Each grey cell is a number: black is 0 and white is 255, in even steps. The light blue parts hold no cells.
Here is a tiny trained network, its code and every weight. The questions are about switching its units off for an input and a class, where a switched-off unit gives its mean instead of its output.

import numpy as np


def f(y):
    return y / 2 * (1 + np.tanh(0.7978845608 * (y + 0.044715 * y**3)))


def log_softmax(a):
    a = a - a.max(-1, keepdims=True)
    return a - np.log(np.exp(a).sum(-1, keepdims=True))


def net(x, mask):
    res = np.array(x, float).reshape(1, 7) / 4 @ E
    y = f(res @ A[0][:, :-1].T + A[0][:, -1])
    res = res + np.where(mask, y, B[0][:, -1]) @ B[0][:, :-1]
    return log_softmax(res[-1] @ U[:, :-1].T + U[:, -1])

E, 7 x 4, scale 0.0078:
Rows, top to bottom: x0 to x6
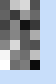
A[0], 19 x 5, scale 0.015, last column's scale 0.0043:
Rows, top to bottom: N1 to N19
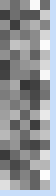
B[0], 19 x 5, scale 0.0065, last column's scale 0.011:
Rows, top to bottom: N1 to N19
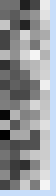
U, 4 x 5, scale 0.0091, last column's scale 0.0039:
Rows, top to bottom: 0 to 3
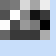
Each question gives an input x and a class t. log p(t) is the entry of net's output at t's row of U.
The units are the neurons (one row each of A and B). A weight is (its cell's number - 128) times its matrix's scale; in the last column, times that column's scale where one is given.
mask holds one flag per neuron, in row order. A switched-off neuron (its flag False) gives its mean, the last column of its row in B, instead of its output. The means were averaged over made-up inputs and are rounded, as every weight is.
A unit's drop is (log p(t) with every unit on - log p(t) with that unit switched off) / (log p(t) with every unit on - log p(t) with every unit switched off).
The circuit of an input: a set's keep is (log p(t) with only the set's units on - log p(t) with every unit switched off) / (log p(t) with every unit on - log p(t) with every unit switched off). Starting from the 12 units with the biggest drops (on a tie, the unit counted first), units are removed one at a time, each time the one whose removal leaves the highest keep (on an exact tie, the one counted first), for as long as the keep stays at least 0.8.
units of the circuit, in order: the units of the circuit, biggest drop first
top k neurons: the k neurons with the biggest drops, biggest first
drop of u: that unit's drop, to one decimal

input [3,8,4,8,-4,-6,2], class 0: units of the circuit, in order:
N16, N1
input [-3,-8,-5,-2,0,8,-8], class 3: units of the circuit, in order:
N1
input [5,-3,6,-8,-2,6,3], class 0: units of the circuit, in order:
N19, N1
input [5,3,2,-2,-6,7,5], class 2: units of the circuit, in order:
N12, N13
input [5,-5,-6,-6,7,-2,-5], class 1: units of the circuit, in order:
N18, N13
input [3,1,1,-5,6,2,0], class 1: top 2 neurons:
N16, N7
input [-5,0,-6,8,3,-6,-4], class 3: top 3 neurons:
N1, N17, N6
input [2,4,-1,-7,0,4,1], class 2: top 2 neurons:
N12, N7
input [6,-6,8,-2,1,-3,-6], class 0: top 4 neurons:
N4, N1, N16, N7
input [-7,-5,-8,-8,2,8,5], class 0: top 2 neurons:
N14, N19
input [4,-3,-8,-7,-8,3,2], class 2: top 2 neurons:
N3, N1
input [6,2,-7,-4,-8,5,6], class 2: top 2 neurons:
N3, N12
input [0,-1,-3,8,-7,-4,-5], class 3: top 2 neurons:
N1, N17
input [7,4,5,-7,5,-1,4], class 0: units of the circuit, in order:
N6
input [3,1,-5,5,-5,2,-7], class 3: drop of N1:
0.7
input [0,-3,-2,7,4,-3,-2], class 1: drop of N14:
-0.1
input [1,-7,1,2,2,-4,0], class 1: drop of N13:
0.2
